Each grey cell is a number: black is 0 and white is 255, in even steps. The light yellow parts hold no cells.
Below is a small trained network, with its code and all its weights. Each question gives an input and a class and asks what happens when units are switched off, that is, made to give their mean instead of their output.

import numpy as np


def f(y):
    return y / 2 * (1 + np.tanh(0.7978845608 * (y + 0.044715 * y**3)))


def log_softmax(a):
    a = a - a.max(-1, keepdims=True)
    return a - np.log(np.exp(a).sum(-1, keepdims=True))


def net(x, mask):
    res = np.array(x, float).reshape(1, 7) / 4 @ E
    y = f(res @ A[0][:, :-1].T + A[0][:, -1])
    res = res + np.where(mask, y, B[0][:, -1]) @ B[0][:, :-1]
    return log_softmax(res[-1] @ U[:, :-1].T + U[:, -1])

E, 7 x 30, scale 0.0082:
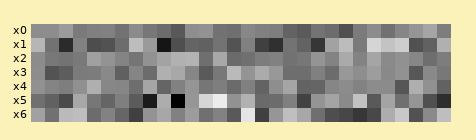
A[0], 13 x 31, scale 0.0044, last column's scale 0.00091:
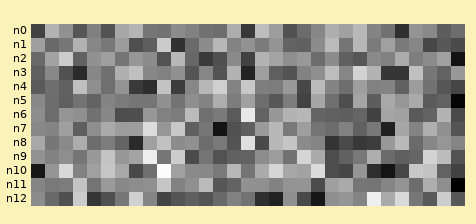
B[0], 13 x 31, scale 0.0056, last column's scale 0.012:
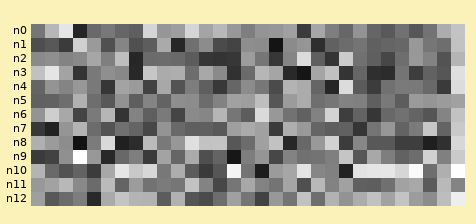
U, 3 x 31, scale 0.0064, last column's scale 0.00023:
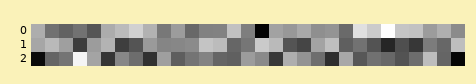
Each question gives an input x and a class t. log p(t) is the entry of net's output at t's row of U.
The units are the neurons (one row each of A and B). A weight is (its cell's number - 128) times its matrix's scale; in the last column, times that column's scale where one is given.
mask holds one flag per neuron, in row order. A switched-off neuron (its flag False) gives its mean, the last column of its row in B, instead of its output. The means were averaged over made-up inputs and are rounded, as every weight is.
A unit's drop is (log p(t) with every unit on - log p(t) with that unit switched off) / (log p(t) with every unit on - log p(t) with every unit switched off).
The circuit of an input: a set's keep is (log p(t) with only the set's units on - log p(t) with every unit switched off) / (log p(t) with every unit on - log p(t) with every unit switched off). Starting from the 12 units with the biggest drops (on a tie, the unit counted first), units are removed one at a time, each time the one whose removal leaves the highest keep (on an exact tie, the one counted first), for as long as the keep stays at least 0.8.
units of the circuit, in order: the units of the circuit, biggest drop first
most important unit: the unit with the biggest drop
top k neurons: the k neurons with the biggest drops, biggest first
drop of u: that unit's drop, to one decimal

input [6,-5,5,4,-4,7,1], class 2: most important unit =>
n4
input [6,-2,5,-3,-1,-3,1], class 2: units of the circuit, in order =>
[n12 n3]
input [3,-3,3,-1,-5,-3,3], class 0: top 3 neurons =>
[n10 n3 n4]
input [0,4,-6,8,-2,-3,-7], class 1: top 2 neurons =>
[n3 n10]
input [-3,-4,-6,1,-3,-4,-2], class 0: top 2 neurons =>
[n10 n4]
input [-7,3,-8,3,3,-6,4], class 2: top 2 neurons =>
[n10 n9]
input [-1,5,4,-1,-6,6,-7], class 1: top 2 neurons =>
[n3 n10]
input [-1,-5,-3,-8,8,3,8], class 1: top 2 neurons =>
[n8 n6]
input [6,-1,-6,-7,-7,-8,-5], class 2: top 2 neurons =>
[n9 n7]
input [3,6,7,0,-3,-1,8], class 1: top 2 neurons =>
[n8 n10]
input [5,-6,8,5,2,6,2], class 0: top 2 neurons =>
[n10 n9]
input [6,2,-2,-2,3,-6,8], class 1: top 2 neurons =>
[n8 n6]
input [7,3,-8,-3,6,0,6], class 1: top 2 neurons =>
[n10 n8]
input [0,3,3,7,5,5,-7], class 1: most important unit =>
n3
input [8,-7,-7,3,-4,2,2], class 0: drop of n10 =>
0.9
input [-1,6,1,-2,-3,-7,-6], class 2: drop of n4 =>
-0.1
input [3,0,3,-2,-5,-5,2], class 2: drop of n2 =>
0.0
